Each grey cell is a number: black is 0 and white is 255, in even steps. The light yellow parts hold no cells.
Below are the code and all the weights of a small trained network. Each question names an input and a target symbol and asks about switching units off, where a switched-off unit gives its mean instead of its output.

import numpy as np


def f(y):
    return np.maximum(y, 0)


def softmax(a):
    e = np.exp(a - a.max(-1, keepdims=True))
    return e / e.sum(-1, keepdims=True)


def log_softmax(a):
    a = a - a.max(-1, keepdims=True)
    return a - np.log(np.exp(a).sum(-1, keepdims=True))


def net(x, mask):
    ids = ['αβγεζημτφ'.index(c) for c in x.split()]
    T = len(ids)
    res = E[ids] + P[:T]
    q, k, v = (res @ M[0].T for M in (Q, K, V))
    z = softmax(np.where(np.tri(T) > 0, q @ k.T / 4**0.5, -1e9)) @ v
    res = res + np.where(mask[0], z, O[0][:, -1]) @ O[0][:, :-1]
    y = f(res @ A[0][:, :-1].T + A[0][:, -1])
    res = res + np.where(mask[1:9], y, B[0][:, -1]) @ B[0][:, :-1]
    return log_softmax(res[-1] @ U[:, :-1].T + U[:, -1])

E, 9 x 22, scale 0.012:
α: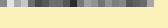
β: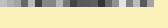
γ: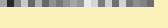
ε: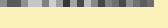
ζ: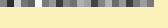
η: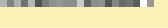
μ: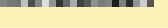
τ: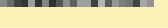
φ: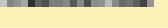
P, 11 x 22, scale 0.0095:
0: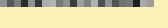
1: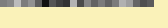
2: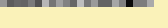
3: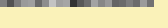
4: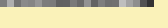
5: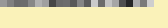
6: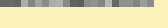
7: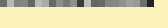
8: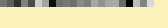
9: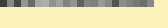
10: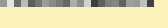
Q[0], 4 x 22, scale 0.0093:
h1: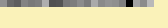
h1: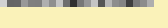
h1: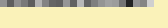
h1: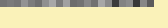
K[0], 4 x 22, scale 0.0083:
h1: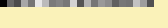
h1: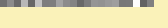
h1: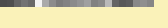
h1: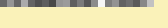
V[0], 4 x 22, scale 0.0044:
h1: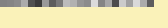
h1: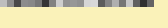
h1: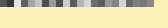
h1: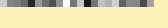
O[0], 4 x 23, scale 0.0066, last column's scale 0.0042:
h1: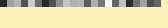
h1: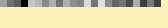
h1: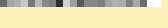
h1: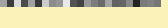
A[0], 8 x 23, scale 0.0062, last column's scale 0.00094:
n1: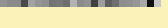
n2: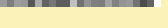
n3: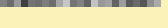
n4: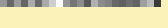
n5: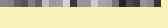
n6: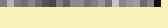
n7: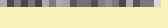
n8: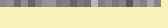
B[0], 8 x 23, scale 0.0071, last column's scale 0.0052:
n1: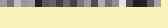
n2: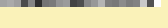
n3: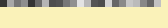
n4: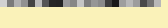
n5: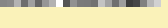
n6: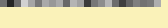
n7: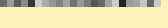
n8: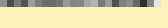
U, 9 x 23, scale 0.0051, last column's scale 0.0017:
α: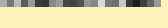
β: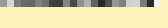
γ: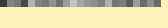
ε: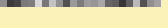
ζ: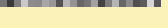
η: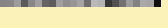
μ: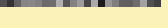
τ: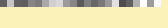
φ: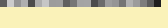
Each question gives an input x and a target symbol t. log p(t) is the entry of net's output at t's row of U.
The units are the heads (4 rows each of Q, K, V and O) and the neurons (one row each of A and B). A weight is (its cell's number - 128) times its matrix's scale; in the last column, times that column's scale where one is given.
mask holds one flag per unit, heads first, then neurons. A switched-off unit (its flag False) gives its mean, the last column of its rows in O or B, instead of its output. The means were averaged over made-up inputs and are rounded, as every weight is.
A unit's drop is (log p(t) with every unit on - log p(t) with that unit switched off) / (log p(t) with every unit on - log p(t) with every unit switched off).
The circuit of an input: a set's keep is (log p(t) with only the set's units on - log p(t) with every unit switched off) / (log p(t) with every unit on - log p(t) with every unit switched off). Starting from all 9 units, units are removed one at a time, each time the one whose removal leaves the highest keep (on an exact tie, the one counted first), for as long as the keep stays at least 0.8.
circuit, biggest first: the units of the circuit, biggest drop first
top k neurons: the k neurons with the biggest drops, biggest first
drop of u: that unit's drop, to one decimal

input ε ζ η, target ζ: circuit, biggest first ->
h1, n2
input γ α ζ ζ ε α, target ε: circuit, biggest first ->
h1, n6
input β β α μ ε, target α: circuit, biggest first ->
n1, h1, n2
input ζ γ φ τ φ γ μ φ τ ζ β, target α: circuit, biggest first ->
h1, n1
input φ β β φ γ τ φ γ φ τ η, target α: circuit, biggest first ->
n1, h1
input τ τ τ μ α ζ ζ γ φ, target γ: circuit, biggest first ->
h1, n3
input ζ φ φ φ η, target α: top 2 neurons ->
n1, n5
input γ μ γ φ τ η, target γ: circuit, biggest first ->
h1, n3
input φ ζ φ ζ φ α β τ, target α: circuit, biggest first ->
n1
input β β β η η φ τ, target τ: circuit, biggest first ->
n7, h1
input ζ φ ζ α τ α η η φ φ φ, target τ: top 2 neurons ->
n7, n4
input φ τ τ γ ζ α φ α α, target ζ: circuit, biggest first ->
h1, n6
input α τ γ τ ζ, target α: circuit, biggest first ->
n1, n2
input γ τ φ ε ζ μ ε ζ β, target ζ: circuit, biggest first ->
h1, n6, n2
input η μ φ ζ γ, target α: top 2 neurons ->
n2, n7
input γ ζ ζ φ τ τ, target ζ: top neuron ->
n2
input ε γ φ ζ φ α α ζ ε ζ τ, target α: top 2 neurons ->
n1, n3
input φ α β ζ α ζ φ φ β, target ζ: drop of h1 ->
0.6
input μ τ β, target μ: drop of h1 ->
1.0
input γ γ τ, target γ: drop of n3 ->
0.1
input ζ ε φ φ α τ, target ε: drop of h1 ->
0.8
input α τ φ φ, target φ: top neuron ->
n7
